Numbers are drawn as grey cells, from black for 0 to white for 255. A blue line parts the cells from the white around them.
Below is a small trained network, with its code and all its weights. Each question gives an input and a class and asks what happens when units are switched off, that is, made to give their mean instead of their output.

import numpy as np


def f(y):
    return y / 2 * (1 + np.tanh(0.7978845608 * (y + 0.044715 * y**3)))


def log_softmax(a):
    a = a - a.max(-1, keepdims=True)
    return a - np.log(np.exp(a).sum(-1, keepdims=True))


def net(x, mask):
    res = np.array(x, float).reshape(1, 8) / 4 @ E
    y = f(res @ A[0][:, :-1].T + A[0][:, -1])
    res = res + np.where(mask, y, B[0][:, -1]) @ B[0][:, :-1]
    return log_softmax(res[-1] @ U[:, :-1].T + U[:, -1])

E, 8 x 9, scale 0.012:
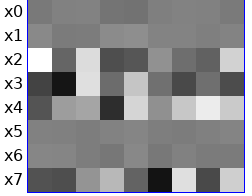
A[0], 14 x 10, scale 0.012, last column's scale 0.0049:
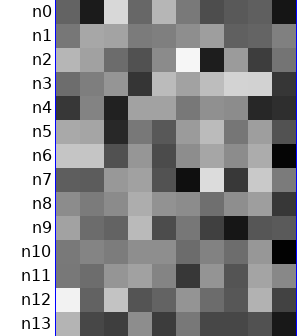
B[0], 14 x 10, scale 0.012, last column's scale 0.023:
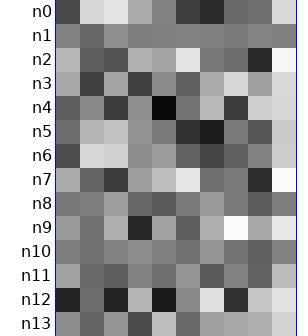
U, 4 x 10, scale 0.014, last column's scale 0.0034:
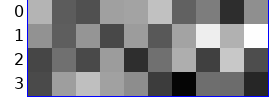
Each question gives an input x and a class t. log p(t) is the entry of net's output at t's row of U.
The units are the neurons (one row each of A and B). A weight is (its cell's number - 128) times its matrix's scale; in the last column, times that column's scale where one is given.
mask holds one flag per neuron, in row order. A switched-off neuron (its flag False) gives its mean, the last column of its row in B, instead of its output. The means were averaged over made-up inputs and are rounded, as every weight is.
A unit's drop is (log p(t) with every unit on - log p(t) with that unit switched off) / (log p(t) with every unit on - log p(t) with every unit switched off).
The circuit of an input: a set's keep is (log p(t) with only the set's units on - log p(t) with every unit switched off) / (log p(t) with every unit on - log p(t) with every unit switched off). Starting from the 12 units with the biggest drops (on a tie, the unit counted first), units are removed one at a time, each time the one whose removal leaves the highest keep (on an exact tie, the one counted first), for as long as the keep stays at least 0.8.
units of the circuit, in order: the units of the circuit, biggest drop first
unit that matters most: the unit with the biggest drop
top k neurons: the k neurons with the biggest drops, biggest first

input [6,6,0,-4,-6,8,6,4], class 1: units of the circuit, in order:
(n9)
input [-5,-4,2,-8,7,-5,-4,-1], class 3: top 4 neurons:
(n6, n5, n9, n13)
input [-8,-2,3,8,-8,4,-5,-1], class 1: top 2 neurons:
(n9, n13)
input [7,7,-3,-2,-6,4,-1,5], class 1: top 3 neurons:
(n9, n2, n13)
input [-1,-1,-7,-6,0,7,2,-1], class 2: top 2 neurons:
(n4, n0)
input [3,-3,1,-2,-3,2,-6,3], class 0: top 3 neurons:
(n7, n3, n0)
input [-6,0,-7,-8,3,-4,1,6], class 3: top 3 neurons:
(n5, n12, n6)
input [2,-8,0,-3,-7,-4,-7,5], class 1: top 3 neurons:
(n9, n2, n13)
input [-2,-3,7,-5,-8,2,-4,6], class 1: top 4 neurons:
(n9, n13, n2, n4)
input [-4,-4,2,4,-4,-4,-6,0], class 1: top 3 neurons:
(n9, n5, n6)
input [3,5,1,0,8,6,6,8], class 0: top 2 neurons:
(n7, n9)
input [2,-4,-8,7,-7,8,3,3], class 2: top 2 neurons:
(n4, n3)
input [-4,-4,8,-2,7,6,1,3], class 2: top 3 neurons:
(n12, n9, n13)
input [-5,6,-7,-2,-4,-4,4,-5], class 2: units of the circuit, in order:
(n4)
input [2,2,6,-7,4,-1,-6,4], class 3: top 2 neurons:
(n6, n5)
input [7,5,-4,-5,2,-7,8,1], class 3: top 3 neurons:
(n12, n5, n6)
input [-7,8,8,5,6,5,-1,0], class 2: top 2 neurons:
(n12, n9)
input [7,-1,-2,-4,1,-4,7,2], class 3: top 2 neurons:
(n12, n2)
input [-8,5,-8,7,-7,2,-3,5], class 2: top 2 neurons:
(n4, n3)
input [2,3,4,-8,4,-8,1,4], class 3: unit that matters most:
n6
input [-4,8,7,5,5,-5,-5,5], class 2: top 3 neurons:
(n12, n2, n9)
